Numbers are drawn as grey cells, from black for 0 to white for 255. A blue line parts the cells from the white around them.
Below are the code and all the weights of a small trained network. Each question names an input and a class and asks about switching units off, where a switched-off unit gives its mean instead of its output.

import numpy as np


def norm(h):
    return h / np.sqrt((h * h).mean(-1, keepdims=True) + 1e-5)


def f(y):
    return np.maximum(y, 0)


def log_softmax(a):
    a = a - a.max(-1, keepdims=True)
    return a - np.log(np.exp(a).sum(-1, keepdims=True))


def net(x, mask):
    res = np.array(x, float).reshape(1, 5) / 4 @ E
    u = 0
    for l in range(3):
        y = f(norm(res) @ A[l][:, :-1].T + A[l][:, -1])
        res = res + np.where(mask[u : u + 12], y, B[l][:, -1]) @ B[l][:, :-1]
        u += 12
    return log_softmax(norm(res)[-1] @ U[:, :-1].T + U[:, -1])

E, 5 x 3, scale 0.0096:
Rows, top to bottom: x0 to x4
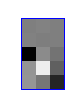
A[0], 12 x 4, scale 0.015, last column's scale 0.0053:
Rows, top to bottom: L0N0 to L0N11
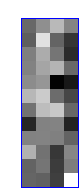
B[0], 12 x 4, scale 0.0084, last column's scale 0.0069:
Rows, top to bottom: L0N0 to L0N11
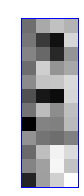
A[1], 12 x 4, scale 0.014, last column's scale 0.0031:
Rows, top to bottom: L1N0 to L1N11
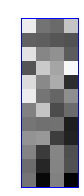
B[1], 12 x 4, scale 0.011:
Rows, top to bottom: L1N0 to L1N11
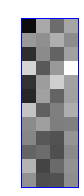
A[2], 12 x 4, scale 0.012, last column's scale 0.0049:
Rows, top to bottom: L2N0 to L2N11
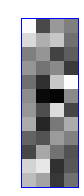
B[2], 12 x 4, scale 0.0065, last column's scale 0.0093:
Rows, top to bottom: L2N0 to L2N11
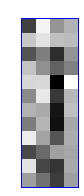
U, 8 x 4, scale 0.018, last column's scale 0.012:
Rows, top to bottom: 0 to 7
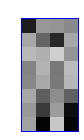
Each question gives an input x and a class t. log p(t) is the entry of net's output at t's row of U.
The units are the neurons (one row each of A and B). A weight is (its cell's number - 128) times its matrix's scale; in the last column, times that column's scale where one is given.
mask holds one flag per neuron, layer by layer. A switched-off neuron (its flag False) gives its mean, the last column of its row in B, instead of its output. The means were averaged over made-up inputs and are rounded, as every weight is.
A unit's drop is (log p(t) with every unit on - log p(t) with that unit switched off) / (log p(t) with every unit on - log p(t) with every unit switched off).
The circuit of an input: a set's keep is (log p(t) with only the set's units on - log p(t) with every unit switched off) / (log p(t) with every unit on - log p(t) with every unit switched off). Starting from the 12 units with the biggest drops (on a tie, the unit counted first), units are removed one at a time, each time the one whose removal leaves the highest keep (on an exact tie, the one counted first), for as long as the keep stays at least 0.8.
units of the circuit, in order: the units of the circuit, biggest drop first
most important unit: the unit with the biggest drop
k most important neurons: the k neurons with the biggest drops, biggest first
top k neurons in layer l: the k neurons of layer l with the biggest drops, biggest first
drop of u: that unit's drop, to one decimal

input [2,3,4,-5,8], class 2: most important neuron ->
(L0N10)
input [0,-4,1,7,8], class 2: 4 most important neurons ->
(L0N4 L0N9 L0N10 L0N11)
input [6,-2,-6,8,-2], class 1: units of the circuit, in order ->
(L0N5 L2N10)
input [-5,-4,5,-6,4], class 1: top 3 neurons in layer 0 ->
(L0N9 L0N4 L0N6)
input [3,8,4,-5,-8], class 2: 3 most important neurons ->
(L0N5 L0N1 L0N0)
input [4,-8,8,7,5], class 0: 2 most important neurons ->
(L0N11 L2N4)
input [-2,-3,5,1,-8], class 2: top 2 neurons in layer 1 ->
(L1N3 L1N0)
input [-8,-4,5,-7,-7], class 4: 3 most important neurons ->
(L2N4 L0N5 L0N1)
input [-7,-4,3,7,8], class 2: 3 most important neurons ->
(L0N4 L0N10 L0N9)
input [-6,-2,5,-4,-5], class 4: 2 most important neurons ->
(L2N4 L1N0)
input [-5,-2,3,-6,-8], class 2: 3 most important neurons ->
(L0N5 L0N1 L0N0)
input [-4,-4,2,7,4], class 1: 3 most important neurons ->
(L0N1 L0N5 L2N10)
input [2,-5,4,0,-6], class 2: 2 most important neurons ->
(L1N3 L0N5)
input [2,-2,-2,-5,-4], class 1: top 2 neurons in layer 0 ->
(L0N9 L0N4)
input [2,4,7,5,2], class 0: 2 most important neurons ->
(L0N1 L2N4)
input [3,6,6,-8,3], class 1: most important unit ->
L2N4
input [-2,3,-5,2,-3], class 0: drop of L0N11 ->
1.0
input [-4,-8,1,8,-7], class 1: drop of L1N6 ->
-0.1
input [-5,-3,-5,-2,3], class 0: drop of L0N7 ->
0.9
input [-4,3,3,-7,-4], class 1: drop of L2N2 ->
0.0
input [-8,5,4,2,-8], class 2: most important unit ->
L1N3
